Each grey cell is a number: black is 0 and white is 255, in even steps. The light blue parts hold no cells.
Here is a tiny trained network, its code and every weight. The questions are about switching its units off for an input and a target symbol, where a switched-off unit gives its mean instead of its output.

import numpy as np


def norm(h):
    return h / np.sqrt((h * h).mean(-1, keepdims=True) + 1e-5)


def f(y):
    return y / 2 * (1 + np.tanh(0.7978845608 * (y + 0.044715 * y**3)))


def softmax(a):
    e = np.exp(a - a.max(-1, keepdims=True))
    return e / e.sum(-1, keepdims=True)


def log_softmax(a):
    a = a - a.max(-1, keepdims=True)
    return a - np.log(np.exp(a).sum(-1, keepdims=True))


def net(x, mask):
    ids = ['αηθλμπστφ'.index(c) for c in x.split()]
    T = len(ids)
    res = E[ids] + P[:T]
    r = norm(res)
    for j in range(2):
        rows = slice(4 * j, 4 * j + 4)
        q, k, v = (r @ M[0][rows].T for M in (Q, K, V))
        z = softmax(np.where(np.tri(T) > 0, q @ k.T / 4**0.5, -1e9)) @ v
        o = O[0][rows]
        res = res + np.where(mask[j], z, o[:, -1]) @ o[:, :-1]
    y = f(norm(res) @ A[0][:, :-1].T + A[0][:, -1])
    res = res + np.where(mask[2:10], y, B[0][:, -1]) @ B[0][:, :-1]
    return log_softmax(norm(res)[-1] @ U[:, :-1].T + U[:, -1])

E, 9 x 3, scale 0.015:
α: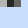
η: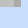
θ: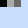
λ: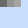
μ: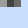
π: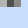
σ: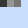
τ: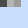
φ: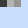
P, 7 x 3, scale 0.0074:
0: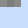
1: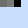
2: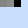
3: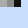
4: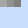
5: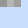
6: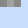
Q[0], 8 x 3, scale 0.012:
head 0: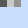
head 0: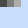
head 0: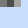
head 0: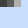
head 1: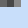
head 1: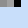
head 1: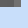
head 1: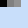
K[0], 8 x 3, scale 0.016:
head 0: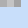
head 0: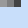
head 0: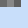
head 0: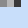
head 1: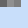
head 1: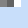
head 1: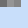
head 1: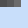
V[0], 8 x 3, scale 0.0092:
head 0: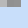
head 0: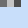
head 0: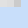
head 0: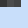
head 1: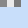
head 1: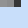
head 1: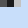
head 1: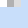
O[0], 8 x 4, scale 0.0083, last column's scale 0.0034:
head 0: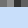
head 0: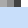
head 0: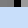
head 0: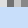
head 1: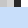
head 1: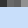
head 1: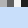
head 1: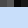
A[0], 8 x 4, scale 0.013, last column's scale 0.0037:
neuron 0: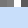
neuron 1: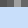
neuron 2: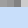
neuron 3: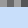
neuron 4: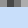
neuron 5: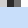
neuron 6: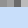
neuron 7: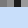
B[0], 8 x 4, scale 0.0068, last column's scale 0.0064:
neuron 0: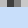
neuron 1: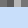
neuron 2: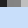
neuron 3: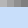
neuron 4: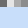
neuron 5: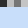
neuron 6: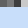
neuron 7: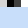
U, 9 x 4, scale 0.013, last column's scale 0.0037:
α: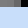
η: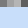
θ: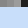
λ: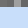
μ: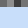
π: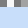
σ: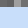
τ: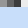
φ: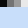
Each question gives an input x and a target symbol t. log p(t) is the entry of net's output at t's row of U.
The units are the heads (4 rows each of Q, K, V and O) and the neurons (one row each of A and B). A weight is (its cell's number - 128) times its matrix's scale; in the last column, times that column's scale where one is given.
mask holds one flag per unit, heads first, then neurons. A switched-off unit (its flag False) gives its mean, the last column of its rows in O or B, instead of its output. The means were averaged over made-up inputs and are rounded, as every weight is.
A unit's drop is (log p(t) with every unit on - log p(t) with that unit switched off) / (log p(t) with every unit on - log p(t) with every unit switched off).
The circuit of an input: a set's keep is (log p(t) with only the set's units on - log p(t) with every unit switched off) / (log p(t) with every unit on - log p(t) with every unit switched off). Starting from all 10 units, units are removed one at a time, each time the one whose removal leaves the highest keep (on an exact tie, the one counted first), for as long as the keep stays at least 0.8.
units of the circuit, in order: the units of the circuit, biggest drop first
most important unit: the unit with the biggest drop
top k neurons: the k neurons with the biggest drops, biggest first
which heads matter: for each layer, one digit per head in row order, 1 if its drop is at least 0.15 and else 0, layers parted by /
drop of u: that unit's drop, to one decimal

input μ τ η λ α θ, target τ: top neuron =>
neuron 7
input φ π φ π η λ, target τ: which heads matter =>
10
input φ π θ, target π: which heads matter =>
11
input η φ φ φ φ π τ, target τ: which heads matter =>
10
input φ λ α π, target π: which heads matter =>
10
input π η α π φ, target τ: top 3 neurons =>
neuron 7; neuron 5; neuron 2
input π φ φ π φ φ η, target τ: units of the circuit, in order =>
neuron 7; head 1
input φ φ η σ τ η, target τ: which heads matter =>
00
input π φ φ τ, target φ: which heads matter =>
11
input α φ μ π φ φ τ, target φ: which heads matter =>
01
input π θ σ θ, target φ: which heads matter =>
11
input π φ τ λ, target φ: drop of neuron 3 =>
0.0
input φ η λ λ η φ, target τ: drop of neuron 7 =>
0.2
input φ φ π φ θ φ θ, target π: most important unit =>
head 1
